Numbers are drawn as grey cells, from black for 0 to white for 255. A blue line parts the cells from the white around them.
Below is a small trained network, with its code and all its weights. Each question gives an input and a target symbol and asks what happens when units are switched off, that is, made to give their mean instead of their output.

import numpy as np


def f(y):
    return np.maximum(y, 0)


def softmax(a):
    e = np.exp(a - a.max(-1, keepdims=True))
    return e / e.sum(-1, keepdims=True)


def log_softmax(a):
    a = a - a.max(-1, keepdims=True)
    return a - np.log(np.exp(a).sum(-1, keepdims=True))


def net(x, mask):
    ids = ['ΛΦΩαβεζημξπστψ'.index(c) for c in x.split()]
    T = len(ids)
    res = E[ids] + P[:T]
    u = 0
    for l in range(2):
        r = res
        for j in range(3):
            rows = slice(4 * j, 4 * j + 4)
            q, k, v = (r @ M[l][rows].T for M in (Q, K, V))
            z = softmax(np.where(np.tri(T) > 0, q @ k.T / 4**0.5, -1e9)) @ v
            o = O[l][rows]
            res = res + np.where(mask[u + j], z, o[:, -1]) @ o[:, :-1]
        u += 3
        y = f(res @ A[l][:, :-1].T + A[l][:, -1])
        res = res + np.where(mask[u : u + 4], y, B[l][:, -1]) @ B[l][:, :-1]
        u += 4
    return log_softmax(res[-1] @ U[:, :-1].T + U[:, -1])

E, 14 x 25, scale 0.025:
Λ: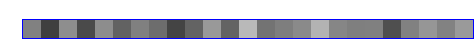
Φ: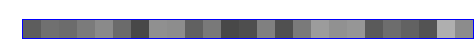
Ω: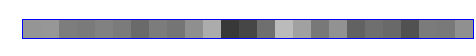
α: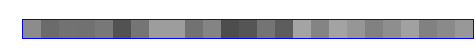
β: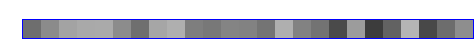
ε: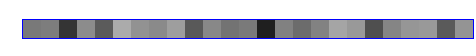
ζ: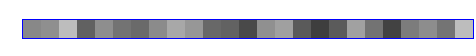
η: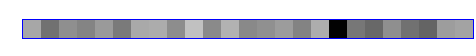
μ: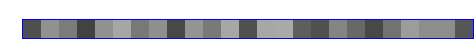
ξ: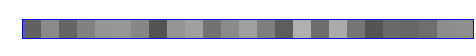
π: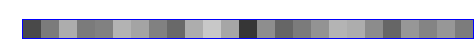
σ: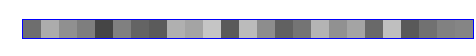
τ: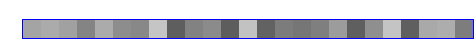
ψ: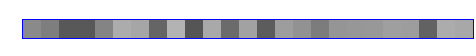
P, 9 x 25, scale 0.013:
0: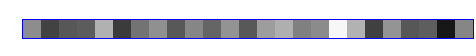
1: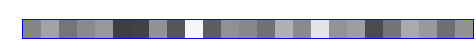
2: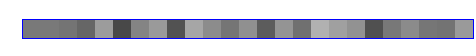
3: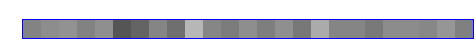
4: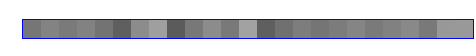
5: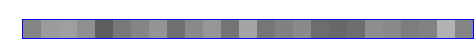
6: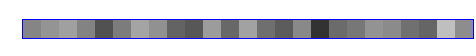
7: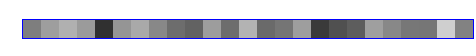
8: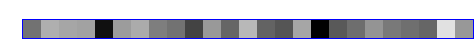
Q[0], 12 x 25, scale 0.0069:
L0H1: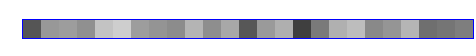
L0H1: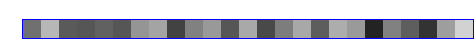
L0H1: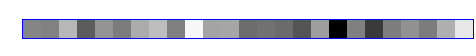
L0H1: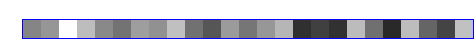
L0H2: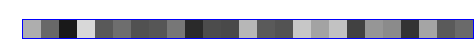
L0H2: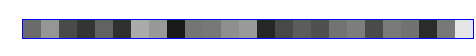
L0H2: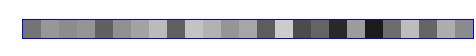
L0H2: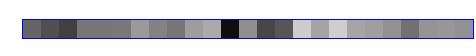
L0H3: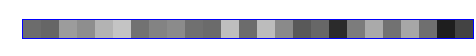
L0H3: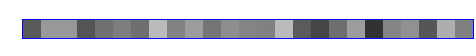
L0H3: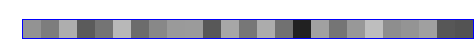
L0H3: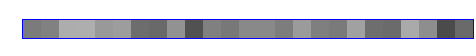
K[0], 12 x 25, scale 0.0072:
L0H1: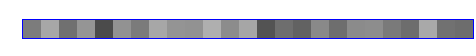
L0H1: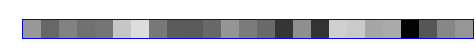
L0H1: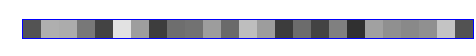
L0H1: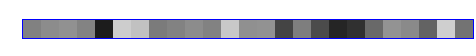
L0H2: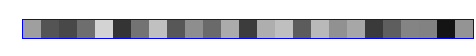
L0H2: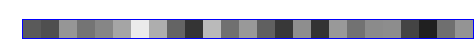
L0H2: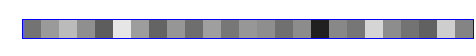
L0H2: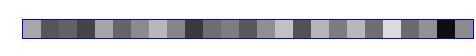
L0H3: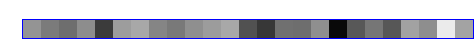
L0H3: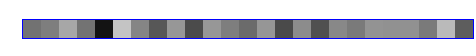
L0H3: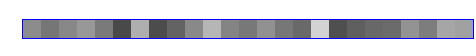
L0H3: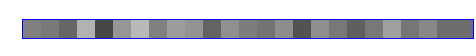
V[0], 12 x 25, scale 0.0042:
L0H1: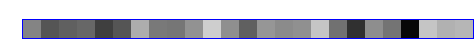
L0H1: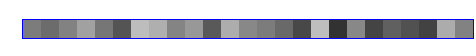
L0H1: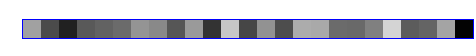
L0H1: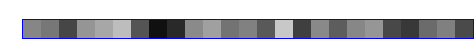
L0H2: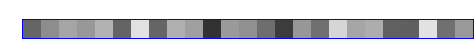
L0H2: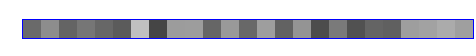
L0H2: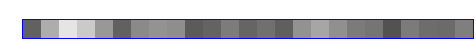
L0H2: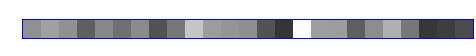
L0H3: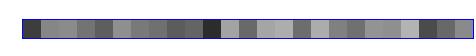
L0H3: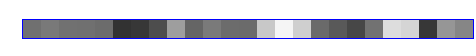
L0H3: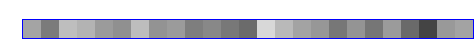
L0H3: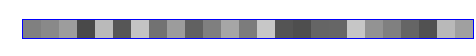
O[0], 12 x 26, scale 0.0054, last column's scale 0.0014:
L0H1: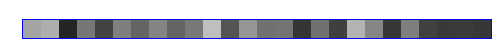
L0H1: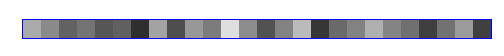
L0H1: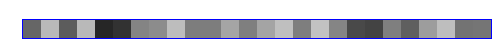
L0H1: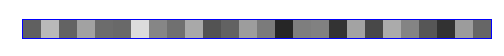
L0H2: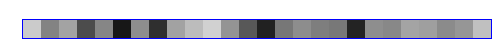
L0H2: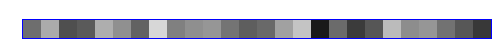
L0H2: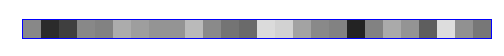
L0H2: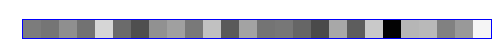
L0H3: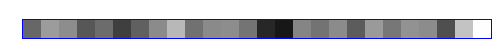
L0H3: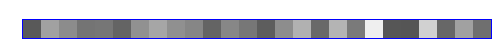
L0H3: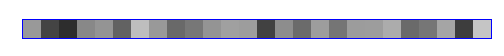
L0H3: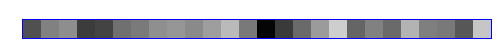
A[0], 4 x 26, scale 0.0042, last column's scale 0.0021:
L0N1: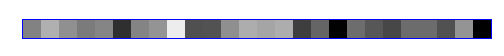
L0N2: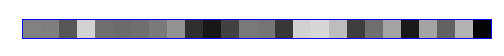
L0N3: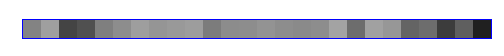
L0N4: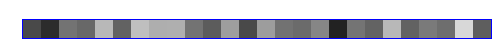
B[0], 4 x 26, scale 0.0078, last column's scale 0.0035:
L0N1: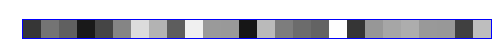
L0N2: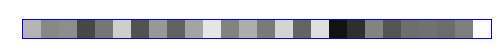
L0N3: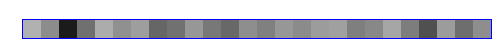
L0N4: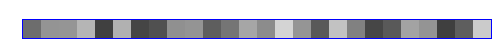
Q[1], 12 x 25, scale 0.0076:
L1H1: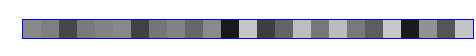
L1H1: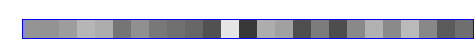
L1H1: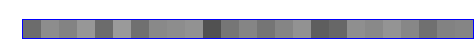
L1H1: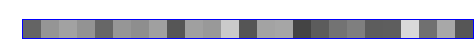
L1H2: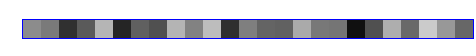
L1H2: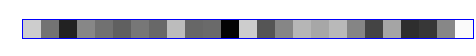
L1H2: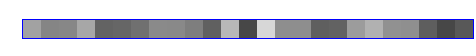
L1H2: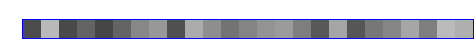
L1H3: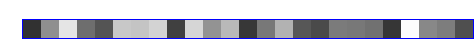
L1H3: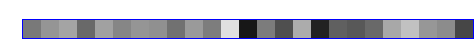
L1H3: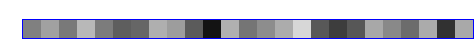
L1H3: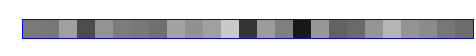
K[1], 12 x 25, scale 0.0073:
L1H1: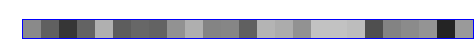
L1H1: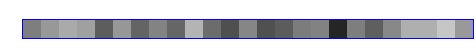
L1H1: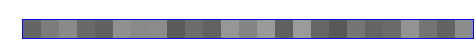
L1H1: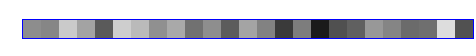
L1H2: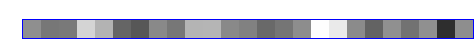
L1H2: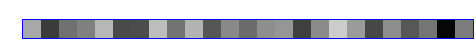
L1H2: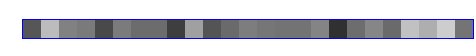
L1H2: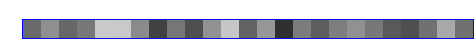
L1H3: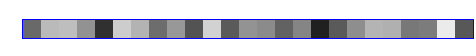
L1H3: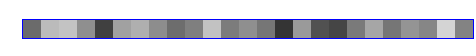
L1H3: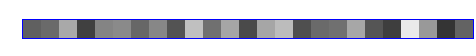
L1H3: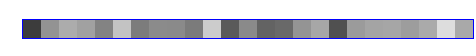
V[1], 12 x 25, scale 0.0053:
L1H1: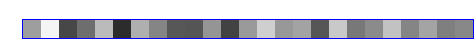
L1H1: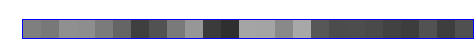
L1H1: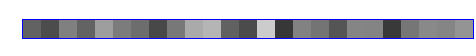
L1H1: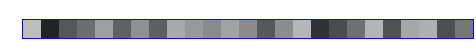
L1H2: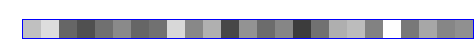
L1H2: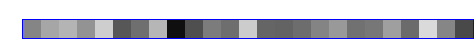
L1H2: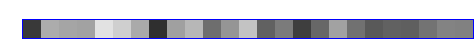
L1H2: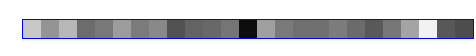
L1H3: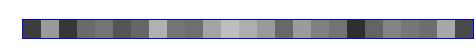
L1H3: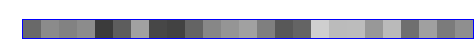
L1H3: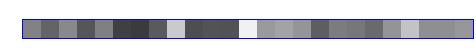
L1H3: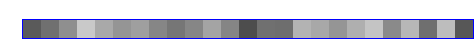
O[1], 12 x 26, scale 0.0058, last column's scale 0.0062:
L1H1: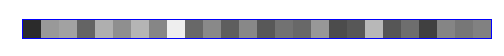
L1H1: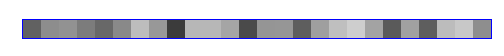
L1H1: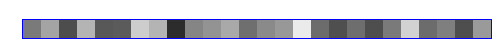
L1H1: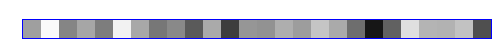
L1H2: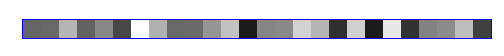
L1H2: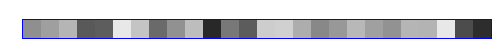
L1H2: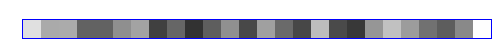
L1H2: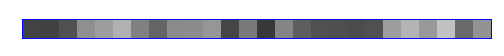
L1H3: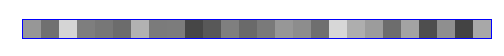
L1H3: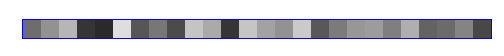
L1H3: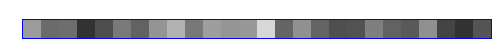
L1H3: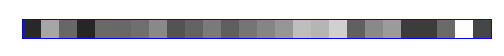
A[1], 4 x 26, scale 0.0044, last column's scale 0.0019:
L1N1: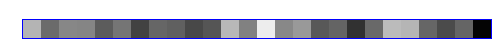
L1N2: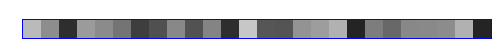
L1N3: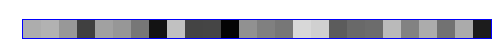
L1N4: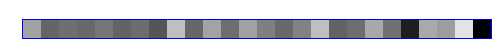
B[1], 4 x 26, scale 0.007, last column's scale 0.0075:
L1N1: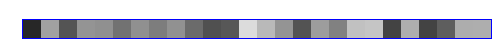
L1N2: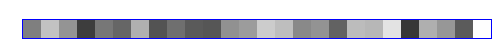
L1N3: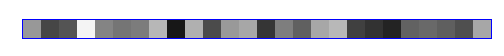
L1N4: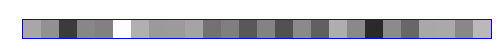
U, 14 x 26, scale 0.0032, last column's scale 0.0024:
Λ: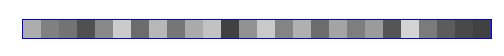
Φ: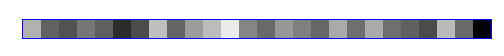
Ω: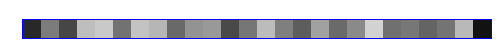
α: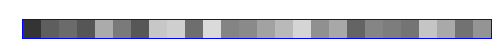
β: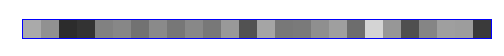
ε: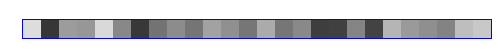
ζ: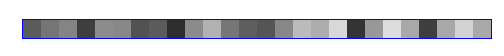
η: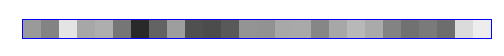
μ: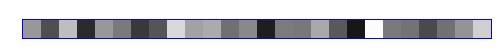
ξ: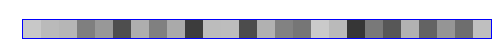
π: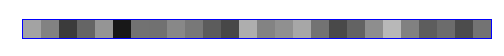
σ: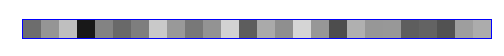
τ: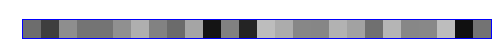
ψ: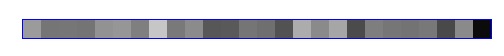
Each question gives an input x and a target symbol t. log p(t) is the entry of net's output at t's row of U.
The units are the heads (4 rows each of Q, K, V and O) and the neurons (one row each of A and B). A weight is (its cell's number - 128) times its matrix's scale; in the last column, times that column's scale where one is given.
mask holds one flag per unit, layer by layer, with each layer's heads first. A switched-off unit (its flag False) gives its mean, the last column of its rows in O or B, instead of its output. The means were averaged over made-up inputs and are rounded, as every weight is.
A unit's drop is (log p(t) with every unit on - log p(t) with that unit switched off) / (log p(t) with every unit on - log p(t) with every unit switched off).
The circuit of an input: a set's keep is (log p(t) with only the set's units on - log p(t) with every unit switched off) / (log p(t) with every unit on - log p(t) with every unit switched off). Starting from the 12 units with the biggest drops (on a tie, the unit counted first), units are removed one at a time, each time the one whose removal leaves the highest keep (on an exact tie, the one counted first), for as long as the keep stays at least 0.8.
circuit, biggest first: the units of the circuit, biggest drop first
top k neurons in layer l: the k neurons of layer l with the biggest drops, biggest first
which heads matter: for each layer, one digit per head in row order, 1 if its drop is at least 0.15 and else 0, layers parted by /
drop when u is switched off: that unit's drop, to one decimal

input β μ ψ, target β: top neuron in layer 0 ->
[L0N4]
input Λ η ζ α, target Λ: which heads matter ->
000 / 011
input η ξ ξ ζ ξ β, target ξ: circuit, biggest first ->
[L0H2, L1H3, L1H2]
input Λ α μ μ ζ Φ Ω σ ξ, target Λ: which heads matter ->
000 / 011
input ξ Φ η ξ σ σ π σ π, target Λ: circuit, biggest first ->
[L1H3, L0H1]
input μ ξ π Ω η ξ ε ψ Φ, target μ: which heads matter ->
000 / 100
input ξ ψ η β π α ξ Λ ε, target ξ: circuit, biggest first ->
[L1H1, L0H2, L1H2]
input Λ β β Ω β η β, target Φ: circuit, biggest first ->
[L0H1, L1H2]
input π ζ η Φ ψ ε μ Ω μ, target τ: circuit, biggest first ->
[L0H2, L1H3]
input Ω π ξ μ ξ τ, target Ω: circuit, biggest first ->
[L1H1, L0H1, L0H3]
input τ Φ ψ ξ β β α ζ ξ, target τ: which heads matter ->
000 / 010
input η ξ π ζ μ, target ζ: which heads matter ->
000 / 001
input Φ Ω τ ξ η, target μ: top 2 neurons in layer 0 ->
[L0N1, L0N4]
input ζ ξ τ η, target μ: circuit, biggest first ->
[L1H1]
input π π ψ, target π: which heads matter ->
000 / 100
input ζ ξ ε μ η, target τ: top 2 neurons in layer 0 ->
[L0N1, L0N4]
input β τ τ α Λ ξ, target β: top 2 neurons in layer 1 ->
[L1N2, L1N4]
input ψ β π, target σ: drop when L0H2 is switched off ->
0.1
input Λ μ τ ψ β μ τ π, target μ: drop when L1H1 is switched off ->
0.6
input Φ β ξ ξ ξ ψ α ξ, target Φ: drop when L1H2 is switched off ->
0.2
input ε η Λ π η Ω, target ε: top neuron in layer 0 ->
[L0N2]
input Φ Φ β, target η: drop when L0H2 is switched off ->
0.2
